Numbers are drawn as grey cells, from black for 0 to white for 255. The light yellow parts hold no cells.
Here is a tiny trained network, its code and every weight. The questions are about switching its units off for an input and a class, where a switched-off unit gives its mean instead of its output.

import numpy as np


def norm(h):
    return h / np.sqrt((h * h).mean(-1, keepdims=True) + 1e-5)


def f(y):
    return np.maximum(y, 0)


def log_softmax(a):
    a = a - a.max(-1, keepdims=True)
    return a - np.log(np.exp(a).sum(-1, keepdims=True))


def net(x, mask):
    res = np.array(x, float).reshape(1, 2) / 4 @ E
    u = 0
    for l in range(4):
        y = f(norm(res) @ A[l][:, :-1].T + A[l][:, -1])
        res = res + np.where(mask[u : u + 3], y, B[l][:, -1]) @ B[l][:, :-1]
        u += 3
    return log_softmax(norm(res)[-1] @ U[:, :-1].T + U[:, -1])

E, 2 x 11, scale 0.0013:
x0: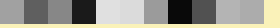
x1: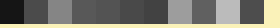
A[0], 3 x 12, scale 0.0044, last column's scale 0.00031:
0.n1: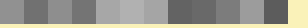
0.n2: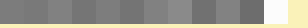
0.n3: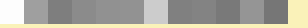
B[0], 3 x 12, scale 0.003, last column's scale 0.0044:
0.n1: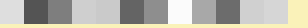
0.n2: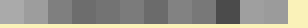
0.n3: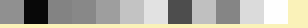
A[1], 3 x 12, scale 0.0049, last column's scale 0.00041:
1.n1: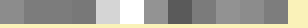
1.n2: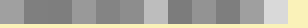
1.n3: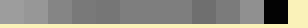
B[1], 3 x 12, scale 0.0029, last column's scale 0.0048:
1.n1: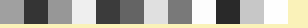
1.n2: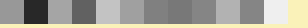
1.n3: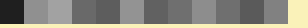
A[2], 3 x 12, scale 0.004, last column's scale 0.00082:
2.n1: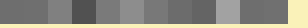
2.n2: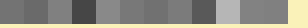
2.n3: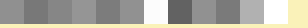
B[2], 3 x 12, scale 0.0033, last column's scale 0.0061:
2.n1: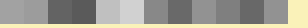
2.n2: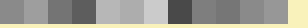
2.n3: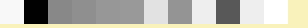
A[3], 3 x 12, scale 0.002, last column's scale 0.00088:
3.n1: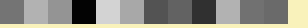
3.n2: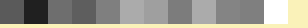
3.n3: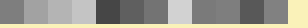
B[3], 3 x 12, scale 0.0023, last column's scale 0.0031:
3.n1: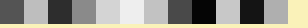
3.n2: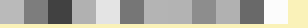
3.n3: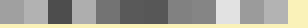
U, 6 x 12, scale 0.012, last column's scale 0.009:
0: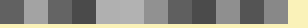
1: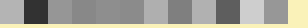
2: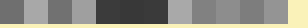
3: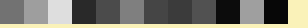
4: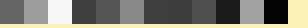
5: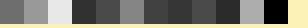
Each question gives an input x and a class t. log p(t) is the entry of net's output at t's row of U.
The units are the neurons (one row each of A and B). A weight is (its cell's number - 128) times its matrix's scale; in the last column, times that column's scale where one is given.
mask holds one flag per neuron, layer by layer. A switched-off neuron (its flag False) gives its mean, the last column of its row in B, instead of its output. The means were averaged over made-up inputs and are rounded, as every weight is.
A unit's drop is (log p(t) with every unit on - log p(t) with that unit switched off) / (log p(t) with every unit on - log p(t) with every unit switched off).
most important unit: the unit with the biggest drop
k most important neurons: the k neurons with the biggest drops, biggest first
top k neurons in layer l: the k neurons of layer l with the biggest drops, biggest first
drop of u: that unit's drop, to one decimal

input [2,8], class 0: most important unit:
1.n1
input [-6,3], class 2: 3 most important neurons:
[0.n3; 2.n3; 1.n1]
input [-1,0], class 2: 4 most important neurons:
[0.n3; 1.n2; 2.n3; 1.n1]
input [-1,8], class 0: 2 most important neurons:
[1.n1; 2.n3]
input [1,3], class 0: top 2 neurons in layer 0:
[0.n3; 0.n1]
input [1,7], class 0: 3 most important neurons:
[1.n1; 0.n3; 2.n3]
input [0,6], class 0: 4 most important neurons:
[1.n1; 2.n3; 0.n3; 0.n1]
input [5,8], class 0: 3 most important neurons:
[0.n3; 1.n1; 2.n3]
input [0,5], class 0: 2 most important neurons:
[1.n1; 0.n3]
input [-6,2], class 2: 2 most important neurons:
[0.n3; 2.n3]
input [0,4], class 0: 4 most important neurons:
[1.n1; 0.n3; 0.n1; 2.n3]
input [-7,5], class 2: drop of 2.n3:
0.2
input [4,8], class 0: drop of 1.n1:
0.8
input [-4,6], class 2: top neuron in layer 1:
[1.n2]
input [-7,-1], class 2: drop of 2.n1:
0.0
